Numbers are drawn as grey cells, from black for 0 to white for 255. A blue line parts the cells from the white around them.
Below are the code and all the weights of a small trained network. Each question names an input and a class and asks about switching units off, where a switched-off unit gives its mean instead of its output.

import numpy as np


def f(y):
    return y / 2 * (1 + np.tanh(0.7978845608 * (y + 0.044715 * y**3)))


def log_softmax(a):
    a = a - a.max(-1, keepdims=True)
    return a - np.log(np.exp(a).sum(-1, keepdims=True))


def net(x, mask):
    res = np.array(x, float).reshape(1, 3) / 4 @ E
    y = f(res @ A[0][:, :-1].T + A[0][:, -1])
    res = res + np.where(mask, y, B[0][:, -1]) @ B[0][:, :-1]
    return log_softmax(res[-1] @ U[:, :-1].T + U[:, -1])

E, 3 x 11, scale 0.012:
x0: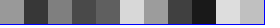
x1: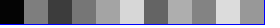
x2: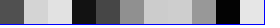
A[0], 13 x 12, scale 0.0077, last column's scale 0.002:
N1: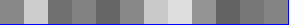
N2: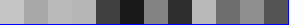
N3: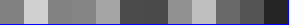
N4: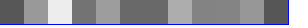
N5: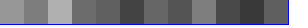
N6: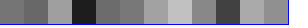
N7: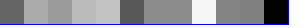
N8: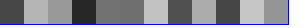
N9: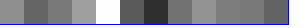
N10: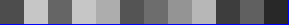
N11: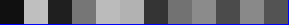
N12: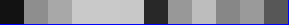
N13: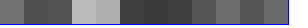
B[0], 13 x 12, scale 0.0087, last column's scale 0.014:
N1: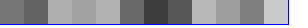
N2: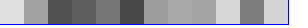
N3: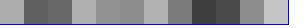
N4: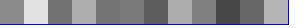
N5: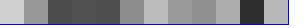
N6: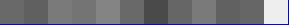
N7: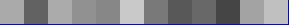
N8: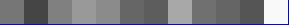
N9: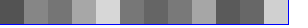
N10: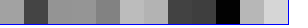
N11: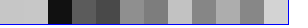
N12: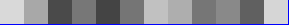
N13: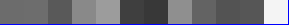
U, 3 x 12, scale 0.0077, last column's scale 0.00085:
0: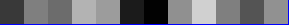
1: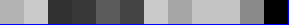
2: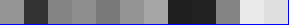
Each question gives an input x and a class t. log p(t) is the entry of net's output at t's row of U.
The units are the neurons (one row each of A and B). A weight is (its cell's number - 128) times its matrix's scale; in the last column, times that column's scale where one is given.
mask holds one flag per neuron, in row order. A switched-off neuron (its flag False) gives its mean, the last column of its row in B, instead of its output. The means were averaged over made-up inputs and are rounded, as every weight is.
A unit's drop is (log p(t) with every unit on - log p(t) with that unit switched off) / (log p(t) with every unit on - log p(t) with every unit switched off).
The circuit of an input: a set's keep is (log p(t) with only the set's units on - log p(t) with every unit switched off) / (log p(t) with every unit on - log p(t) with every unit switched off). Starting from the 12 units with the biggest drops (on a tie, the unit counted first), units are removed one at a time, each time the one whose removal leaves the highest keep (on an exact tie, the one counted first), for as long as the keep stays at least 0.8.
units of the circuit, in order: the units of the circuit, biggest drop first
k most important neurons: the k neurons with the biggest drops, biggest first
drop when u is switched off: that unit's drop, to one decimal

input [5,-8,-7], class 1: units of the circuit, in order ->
N2
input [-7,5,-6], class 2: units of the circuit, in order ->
N10, N7
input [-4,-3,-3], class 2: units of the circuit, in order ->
N10, N3
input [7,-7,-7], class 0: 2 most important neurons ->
N13, N10
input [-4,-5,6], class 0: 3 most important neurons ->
N1, N8, N6
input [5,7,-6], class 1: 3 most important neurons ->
N12, N11, N8
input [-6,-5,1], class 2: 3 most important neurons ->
N10, N7, N3
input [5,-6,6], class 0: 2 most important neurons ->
N8, N6
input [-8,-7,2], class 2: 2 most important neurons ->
N10, N7
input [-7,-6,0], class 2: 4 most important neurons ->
N10, N7, N3, N11
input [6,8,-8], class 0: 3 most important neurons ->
N13, N9, N2
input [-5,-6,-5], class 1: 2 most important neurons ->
N2, N5
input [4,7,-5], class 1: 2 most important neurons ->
N12, N11
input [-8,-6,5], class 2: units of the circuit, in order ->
N10
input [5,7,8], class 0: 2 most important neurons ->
N8, N6
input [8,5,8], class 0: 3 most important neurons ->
N8, N10, N6
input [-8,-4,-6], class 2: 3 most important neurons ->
N10, N3, N7
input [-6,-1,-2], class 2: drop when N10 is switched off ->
0.2
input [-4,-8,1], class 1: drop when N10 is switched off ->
0.0
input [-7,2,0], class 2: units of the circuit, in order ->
N10
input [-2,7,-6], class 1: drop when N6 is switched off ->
0.1
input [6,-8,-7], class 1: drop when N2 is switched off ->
0.6
